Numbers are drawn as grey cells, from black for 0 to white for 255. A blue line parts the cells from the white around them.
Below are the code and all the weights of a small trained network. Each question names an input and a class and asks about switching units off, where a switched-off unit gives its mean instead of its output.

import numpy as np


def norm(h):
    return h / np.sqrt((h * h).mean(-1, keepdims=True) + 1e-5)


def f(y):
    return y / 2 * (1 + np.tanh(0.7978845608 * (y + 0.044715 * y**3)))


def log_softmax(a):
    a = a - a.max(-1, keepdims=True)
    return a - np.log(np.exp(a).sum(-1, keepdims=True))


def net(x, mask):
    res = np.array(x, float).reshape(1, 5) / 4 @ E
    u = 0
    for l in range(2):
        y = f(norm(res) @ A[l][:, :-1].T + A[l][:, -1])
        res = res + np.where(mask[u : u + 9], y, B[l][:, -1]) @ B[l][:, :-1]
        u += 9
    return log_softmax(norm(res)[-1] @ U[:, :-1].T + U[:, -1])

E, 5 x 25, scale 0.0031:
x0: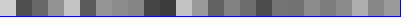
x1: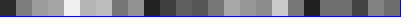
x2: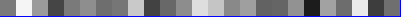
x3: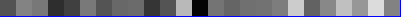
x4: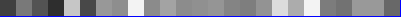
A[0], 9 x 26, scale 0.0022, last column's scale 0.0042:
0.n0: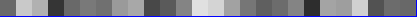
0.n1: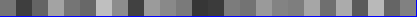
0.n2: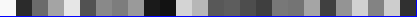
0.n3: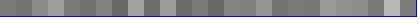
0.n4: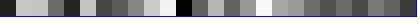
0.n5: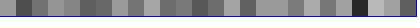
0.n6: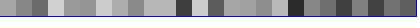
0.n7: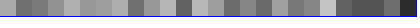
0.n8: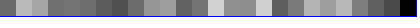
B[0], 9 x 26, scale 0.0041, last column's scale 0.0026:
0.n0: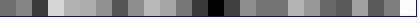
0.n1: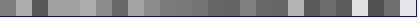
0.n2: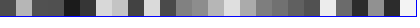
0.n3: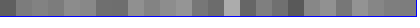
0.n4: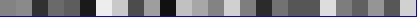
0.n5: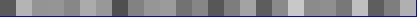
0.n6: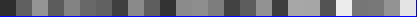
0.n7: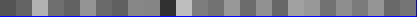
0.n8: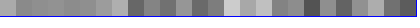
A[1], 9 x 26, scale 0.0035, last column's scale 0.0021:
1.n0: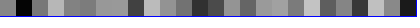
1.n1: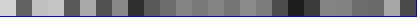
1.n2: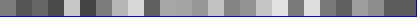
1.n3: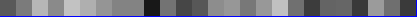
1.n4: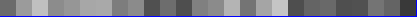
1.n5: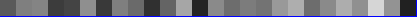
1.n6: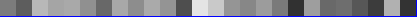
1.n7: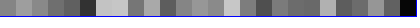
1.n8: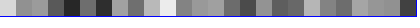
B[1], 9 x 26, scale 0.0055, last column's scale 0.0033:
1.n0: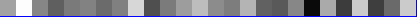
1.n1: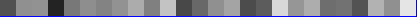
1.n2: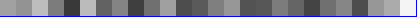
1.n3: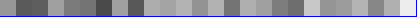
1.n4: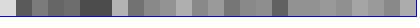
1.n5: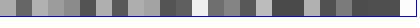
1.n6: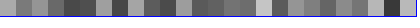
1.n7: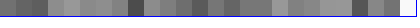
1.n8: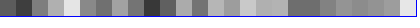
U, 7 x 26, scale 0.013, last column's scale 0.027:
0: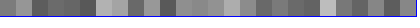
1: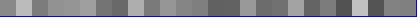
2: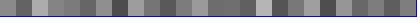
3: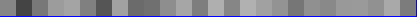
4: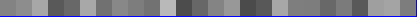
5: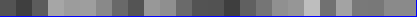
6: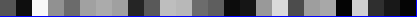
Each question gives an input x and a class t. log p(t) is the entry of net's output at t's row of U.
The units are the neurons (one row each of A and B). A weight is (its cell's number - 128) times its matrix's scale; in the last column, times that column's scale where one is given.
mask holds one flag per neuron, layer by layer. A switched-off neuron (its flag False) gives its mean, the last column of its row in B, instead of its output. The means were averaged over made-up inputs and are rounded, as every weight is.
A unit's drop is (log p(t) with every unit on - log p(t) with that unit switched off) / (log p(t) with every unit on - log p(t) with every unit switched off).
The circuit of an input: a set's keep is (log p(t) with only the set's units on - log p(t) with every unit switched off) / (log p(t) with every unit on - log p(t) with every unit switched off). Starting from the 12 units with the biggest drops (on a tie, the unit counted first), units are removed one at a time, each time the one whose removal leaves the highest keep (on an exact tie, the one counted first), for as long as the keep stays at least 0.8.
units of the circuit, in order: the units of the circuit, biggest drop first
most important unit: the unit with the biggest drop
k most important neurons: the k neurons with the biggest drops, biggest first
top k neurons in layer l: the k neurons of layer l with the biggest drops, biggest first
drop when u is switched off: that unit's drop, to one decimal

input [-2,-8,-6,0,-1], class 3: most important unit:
1.n8
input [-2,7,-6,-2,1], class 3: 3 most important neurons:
1.n3, 0.n0, 1.n4
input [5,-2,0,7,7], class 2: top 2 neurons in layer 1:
1.n5, 1.n1
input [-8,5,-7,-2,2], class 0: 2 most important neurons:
0.n4, 1.n0
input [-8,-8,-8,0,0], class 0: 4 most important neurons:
0.n4, 1.n0, 0.n0, 1.n3
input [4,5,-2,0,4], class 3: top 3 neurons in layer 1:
1.n3, 1.n4, 1.n1
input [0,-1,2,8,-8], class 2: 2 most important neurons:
1.n5, 1.n2
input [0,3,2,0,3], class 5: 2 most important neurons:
0.n0, 1.n0
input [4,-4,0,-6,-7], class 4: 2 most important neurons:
1.n1, 1.n5
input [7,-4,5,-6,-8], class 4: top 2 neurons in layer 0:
0.n4, 0.n1
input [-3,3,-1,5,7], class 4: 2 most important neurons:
1.n2, 0.n6
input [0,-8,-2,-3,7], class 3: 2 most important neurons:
1.n8, 1.n1
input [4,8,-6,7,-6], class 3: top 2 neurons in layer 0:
0.n6, 0.n0
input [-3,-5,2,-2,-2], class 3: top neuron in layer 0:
0.n2
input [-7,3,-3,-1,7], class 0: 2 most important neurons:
0.n4, 1.n1
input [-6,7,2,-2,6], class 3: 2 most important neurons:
1.n3, 0.n2
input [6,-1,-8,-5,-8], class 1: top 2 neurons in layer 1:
1.n0, 1.n2
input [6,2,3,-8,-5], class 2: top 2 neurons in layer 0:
0.n6, 0.n4
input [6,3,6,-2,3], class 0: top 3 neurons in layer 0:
0.n2, 0.n1, 0.n5
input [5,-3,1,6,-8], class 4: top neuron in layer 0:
0.n6
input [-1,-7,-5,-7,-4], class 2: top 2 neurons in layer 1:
1.n6, 1.n3
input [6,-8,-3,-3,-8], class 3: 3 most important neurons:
1.n8, 1.n2, 0.n4
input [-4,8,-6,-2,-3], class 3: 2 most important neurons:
1.n3, 0.n0
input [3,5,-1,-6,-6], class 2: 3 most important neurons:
1.n6, 0.n6, 1.n2
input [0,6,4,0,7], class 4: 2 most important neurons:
1.n2, 1.n8
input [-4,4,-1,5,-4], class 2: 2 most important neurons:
1.n5, 0.n2
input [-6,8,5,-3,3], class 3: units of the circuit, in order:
1.n3
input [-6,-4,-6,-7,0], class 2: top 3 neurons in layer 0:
0.n6, 0.n2, 0.n0
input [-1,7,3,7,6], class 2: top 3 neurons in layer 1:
1.n5, 1.n8, 1.n7
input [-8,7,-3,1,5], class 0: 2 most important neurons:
0.n4, 1.n8
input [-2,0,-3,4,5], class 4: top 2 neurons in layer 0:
0.n6, 0.n0
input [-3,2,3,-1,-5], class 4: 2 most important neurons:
1.n1, 0.n2
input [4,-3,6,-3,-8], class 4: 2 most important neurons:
1.n1, 0.n1
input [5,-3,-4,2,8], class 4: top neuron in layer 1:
1.n2
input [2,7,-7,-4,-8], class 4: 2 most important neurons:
1.n1, 0.n0
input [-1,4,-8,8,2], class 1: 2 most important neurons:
1.n0, 0.n6
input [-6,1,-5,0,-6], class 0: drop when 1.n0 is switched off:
0.2
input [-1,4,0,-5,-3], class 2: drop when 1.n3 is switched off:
0.0
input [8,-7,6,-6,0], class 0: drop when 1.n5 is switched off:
0.1
